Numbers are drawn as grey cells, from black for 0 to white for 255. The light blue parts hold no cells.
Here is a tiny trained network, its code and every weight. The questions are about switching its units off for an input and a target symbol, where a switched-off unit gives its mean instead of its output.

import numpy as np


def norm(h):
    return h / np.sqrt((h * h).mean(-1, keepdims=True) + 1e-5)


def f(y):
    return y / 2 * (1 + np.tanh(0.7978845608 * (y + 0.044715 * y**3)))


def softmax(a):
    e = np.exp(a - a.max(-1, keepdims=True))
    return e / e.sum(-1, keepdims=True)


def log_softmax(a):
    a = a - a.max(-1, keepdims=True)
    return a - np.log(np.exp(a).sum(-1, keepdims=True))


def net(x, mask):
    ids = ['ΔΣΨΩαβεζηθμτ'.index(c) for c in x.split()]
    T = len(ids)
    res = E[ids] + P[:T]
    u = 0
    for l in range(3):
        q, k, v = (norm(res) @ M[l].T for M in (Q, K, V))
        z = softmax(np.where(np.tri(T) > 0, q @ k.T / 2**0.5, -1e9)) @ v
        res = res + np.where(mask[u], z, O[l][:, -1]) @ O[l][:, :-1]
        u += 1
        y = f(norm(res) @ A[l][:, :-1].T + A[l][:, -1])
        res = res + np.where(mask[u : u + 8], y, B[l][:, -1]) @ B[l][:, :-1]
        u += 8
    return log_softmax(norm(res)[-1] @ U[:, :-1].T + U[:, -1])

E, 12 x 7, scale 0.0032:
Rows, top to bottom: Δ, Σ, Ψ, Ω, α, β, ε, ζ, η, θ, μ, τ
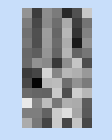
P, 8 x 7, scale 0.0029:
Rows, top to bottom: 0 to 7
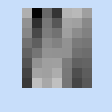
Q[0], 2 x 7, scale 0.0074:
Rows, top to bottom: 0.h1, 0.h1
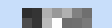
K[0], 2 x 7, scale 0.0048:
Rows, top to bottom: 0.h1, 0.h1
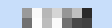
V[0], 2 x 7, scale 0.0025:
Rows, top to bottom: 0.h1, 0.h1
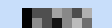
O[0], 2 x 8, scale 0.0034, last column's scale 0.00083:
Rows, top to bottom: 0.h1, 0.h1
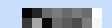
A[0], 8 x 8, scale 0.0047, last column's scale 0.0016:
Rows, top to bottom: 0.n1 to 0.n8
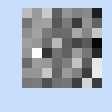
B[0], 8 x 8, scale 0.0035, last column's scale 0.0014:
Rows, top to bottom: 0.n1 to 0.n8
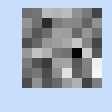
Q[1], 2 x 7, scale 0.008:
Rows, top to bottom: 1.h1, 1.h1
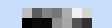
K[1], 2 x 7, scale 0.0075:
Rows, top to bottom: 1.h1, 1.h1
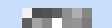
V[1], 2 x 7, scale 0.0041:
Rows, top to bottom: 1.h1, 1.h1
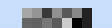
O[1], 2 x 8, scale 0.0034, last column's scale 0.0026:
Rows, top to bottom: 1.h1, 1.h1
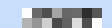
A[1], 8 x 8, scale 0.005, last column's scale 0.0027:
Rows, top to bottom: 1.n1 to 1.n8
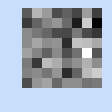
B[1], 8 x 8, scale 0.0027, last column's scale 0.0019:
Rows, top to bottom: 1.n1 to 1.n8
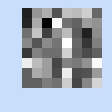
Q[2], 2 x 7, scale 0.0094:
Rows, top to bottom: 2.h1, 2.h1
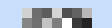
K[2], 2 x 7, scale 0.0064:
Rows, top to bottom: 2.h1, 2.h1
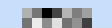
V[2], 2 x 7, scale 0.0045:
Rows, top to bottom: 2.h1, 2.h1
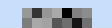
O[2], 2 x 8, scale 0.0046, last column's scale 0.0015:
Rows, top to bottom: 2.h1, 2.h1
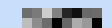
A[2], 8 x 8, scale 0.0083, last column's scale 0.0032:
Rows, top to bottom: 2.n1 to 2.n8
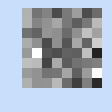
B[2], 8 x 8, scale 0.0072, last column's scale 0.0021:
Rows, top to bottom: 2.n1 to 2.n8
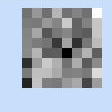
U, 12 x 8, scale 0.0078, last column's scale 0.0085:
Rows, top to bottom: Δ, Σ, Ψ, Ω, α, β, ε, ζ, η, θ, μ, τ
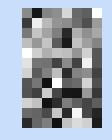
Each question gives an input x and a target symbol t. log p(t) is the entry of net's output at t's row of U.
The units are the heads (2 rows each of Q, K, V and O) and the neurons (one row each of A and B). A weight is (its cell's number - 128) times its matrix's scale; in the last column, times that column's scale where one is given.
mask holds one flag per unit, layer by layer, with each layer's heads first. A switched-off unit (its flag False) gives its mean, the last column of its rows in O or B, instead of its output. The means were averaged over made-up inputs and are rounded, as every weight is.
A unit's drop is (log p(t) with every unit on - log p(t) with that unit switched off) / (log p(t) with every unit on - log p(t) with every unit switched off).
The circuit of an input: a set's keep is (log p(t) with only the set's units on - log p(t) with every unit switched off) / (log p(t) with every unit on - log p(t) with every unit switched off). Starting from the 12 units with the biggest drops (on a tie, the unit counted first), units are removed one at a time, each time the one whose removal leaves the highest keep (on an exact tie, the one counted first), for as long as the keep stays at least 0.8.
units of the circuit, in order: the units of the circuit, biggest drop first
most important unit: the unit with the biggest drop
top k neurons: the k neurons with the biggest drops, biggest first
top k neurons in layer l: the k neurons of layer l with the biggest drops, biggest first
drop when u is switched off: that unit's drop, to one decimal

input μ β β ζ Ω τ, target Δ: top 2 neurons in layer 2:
2.n4, 2.n2
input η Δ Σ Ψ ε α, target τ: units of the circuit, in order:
1.h1, 2.h1
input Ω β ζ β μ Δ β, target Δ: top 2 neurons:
1.n6, 0.n2
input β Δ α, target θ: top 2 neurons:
2.n4, 1.n3
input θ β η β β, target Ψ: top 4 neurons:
0.n5, 2.n5, 2.n7, 0.n6
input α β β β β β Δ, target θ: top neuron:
2.n4
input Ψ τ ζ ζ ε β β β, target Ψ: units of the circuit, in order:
0.n5, 0.h1, 2.n5
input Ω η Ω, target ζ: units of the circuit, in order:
1.h1, 1.n2
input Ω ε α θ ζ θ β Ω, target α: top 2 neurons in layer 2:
2.n8, 2.n6
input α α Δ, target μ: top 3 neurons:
2.n1, 0.n8, 2.n2
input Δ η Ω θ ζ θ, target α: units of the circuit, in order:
0.h1, 2.h1
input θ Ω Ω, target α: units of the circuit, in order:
0.h1, 2.n7, 2.h1
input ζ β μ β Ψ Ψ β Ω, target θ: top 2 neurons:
0.n2, 2.n4
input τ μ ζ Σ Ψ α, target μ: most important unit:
1.h1
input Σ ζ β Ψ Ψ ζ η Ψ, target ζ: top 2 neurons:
1.n2, 0.n2
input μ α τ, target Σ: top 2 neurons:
2.n8, 2.n6
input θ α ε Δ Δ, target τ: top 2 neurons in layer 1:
1.n4, 1.n1
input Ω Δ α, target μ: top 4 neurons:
2.n1, 2.n2, 2.n4, 1.n7
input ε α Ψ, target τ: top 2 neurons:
0.n6, 2.n2
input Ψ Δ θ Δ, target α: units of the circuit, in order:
0.h1
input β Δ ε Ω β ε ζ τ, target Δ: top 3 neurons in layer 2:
2.n2, 2.n4, 2.n7
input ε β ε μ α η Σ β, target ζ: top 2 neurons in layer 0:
0.n6, 0.n2
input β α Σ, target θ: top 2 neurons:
2.n4, 1.n3
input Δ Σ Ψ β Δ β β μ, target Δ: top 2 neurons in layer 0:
0.n4, 0.n5
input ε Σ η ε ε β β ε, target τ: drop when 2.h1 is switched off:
0.3
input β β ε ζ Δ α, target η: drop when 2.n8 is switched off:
0.2
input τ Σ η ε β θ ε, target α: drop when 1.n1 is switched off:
0.0
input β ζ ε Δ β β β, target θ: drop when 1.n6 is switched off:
0.2
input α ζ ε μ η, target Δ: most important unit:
1.n4
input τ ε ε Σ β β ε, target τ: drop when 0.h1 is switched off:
0.1
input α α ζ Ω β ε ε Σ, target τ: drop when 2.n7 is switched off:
0.1
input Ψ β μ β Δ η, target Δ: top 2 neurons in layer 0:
0.n7, 0.n5
